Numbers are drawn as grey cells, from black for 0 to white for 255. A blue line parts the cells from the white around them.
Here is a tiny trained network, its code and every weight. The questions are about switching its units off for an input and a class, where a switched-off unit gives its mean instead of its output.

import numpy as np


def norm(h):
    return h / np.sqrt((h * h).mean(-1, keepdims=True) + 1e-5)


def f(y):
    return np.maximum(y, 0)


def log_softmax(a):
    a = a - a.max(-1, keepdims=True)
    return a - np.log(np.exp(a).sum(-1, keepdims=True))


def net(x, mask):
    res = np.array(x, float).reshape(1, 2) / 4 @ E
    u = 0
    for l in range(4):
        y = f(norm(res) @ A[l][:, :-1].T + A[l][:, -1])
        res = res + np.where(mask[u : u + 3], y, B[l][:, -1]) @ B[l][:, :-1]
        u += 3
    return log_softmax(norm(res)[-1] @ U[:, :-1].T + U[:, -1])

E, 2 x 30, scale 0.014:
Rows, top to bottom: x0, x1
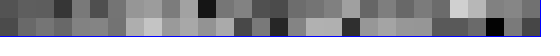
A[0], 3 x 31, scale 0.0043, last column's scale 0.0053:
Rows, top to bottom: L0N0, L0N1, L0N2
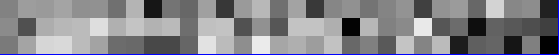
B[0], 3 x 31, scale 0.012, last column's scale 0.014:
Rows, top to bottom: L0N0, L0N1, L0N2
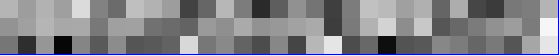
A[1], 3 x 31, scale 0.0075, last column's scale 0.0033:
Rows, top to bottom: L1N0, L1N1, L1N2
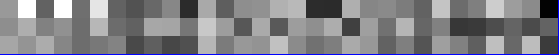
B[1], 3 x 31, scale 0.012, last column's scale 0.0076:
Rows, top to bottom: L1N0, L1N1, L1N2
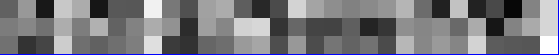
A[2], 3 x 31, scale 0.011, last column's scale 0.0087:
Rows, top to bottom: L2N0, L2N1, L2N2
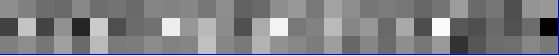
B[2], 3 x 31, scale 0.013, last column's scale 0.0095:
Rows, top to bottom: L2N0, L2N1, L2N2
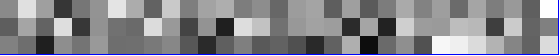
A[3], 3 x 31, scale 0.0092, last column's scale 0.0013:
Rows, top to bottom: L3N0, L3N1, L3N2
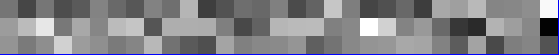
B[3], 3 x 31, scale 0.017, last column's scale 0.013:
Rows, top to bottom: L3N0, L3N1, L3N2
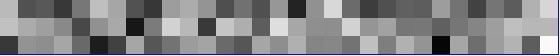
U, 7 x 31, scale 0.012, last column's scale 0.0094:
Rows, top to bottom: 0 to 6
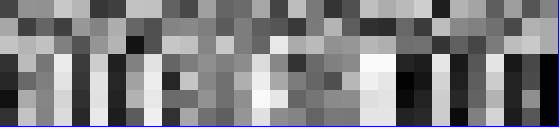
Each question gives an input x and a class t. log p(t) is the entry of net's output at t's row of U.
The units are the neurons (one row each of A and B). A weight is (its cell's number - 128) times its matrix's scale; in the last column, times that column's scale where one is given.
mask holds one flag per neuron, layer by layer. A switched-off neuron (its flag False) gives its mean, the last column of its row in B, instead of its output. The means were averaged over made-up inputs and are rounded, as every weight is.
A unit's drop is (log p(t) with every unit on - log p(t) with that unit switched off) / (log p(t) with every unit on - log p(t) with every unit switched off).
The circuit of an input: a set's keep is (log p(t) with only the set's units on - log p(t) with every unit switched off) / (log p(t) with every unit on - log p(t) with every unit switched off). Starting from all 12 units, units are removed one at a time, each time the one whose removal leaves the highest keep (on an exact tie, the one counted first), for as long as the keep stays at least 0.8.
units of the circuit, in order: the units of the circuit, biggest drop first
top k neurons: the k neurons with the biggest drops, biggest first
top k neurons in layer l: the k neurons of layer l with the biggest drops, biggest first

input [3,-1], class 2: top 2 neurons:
L2N2; L1N1
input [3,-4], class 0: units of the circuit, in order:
L0N2
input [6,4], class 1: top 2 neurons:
L0N1; L0N0
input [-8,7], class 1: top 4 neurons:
L0N2; L0N0; L2N2; L1N0
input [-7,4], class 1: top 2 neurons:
L0N2; L2N2
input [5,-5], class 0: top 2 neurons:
L0N2; L3N0
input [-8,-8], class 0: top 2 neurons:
L1N2; L0N0
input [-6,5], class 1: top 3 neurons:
L0N2; L2N2; L0N0
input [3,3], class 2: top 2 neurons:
L1N2; L1N1
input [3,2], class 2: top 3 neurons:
L2N2; L1N1; L1N2
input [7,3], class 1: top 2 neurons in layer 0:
L0N1; L0N0
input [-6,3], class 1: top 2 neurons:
L0N2; L2N2
